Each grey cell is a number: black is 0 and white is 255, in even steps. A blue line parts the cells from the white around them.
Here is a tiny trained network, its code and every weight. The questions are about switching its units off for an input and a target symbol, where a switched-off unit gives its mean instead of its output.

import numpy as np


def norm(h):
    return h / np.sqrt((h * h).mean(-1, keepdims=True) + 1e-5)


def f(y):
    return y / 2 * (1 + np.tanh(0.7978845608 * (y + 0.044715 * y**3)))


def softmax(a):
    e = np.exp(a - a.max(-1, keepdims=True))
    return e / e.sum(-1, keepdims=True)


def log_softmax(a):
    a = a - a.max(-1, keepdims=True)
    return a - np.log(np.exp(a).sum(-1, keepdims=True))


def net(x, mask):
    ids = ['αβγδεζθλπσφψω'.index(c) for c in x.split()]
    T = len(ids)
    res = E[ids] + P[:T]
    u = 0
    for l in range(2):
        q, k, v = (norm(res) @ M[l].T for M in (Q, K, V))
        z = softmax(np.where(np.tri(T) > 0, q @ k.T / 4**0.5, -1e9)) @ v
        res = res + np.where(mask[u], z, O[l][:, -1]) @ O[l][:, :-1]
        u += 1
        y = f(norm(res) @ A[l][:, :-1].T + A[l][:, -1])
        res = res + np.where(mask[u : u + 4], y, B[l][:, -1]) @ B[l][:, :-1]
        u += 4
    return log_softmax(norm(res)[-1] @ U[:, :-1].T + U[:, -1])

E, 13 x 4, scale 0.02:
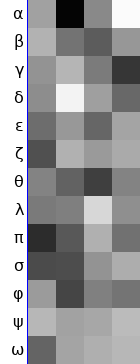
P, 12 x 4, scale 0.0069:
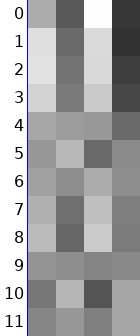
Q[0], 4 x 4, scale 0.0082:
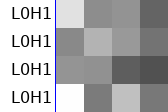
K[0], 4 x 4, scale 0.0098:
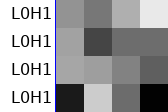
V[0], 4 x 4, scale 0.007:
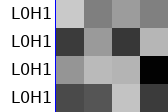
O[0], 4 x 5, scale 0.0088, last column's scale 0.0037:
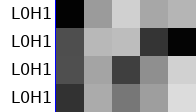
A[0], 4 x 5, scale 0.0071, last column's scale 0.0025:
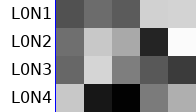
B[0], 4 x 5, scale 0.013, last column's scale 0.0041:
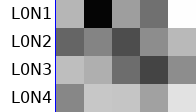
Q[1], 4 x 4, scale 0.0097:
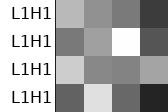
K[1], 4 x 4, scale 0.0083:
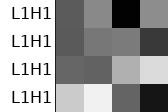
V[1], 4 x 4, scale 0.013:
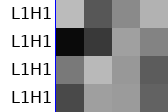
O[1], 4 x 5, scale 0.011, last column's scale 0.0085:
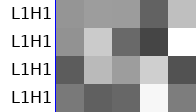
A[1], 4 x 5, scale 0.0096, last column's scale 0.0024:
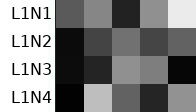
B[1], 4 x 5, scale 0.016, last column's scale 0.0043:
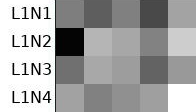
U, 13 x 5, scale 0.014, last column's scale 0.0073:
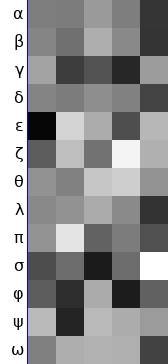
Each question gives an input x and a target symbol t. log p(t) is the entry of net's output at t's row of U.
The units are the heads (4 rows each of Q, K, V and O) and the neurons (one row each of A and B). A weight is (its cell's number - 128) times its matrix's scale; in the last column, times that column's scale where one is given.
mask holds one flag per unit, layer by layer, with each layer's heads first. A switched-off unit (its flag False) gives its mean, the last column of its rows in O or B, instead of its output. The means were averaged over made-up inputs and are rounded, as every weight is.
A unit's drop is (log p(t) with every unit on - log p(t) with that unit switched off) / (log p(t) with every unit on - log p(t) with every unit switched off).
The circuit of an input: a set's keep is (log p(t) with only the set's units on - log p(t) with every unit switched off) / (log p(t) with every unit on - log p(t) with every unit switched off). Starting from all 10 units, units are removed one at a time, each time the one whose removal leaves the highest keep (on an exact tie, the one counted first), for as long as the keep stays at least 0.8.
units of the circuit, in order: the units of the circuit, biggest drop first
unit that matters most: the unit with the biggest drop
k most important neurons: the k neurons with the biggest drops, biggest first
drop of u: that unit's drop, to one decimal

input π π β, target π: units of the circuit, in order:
L1H1
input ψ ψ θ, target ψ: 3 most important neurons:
L0N4, L1N2, L0N1
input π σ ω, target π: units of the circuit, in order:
L1H1, L1N2
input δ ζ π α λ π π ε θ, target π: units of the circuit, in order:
L0N4, L1H1
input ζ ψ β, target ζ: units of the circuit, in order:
L1H1, L0N1
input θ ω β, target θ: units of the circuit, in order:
L0N4, L1H1
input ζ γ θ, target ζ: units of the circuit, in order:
L0N4, L1H1
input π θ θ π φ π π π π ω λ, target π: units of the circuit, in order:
L1H1, L1N2
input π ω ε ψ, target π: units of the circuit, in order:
L0N1, L1H1, L0N4
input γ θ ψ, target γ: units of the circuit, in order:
L0H1, L1H1, L0N1, L0N4
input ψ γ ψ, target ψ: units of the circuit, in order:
L1H1, L1N2
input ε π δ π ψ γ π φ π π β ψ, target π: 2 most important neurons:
L1N4, L1N1
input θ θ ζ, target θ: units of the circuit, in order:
L0N4, L1N2, L1H1
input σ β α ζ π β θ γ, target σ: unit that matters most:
L0N2
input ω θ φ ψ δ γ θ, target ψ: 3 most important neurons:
L0N1, L0N4, L1N2
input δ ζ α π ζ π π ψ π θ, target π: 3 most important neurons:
L0N4, L1N4, L1N2
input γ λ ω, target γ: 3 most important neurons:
L0N4, L0N1, L1N2
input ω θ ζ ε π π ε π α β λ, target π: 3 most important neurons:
L1N2, L0N4, L0N1
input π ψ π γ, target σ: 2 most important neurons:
L1N1, L0N4
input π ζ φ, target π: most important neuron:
L1N2
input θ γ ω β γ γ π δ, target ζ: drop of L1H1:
0.9
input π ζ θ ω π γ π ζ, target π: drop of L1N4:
-0.1
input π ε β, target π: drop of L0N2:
-0.1
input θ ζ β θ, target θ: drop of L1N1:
0.0
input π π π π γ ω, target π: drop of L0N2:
0.1
